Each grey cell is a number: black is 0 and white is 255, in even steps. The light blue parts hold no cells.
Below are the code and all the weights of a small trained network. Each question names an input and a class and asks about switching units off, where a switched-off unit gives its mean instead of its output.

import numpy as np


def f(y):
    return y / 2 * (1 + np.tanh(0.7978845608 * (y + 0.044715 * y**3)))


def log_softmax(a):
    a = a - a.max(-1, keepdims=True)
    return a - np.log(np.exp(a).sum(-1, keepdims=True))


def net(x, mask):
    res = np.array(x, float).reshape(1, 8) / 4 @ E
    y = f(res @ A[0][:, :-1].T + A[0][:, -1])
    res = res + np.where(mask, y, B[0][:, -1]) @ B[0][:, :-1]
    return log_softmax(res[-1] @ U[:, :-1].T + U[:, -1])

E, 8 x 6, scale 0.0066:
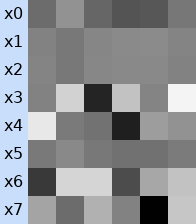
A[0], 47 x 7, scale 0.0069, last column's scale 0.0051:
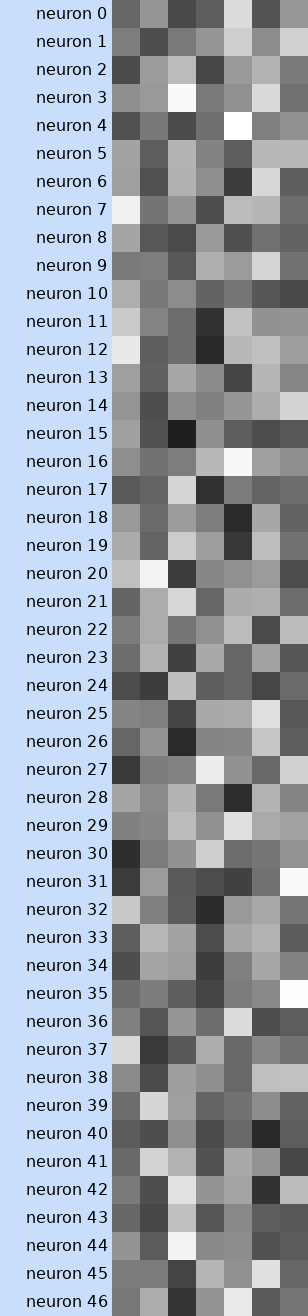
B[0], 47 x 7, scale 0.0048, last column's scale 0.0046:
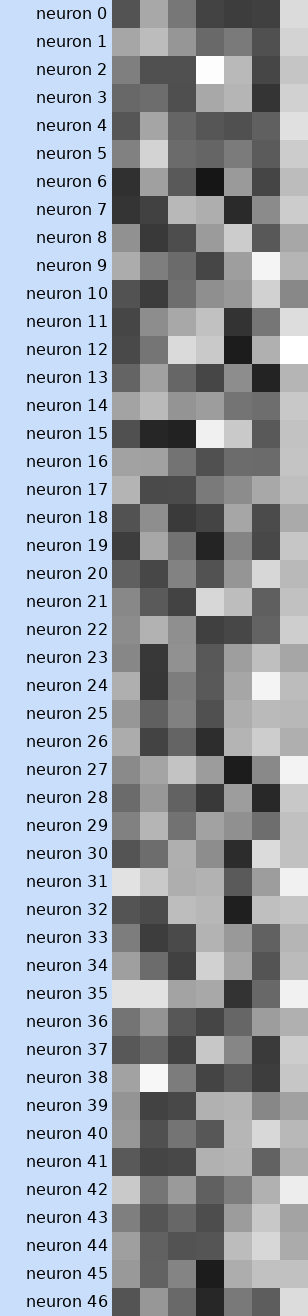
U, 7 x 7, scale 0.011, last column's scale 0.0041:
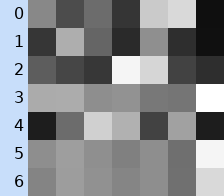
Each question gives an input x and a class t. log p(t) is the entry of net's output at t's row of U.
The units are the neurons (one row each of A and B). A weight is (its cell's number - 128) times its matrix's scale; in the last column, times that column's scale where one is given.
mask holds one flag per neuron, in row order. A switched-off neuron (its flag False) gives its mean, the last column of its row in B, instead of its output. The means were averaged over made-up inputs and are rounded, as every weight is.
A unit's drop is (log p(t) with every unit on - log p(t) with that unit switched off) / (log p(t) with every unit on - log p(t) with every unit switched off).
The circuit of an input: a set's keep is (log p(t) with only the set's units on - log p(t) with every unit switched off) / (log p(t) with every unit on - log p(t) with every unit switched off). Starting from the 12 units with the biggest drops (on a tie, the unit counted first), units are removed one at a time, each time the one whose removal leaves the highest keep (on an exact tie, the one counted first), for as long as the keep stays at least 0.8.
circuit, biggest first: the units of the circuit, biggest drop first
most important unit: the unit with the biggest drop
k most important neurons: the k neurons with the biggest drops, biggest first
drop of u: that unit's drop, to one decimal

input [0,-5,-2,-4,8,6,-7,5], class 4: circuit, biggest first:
[neuron 12; neuron 32]
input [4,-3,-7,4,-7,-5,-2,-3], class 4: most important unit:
neuron 30
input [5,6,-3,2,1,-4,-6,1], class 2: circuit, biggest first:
[neuron 15; neuron 37]
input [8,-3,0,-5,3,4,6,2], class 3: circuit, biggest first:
[neuron 31; neuron 35]
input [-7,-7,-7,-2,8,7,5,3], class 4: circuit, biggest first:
[neuron 12; neuron 7]
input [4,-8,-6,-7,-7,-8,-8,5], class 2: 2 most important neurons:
[neuron 15; neuron 8]
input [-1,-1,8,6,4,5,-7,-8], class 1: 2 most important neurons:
[neuron 46; neuron 0]
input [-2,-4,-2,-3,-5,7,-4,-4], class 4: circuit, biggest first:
[neuron 27; neuron 30]
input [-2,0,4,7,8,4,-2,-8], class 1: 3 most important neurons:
[neuron 46; neuron 0; neuron 4]
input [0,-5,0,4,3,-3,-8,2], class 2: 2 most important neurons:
[neuron 15; neuron 37]
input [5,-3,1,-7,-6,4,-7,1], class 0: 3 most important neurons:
[neuron 24; neuron 40; neuron 42]
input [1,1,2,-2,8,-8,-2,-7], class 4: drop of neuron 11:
0.2
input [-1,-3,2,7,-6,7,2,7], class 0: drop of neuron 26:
0.2
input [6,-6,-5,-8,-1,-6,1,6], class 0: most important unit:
neuron 24
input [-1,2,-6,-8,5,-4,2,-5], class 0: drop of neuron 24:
0.1
